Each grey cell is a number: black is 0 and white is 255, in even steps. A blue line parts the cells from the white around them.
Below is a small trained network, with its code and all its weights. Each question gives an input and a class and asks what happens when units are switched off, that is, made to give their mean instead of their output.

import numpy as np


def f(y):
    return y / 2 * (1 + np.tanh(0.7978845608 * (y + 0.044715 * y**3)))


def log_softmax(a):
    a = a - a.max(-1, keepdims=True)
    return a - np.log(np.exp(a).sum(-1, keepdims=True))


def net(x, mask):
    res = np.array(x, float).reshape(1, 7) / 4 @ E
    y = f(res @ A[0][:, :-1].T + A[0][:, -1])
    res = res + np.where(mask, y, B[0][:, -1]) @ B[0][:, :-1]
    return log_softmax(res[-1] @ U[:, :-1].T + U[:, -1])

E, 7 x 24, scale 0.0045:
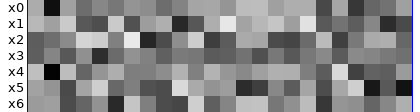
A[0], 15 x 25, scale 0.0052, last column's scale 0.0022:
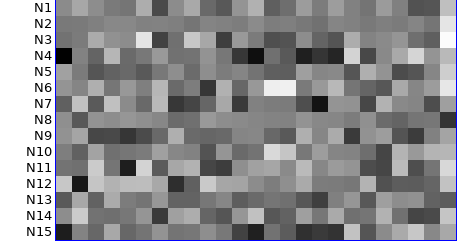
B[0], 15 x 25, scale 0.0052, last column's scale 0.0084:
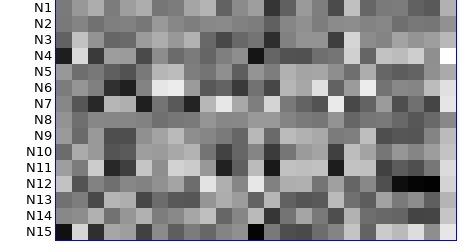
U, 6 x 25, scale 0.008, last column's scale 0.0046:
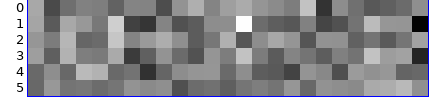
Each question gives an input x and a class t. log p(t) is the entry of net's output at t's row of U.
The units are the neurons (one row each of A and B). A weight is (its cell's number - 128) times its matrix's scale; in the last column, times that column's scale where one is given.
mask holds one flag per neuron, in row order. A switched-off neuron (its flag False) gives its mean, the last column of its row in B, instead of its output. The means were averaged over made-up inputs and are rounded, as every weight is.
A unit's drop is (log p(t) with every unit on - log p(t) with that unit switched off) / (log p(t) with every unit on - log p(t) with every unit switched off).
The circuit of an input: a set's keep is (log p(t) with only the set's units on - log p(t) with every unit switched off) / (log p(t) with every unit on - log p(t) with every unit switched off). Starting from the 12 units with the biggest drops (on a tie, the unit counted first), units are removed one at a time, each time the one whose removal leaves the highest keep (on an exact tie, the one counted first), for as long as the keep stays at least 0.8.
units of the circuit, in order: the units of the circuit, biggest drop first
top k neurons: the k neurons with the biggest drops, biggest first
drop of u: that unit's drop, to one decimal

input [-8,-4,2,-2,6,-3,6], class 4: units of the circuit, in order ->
[N11; N9]
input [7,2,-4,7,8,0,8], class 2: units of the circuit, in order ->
[N7]
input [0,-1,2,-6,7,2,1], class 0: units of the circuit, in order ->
[N11; N12]
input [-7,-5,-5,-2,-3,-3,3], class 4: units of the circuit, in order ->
[N6; N11]
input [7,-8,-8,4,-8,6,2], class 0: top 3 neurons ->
[N9; N5; N3]
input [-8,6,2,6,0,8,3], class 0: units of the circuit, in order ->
[N4; N7]
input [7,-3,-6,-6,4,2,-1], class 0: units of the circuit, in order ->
[N11; N12]
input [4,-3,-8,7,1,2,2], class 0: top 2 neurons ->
[N11; N10]
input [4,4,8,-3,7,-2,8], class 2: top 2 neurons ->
[N6; N10]
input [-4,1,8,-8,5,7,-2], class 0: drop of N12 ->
0.3
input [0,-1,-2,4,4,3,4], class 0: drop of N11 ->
0.4
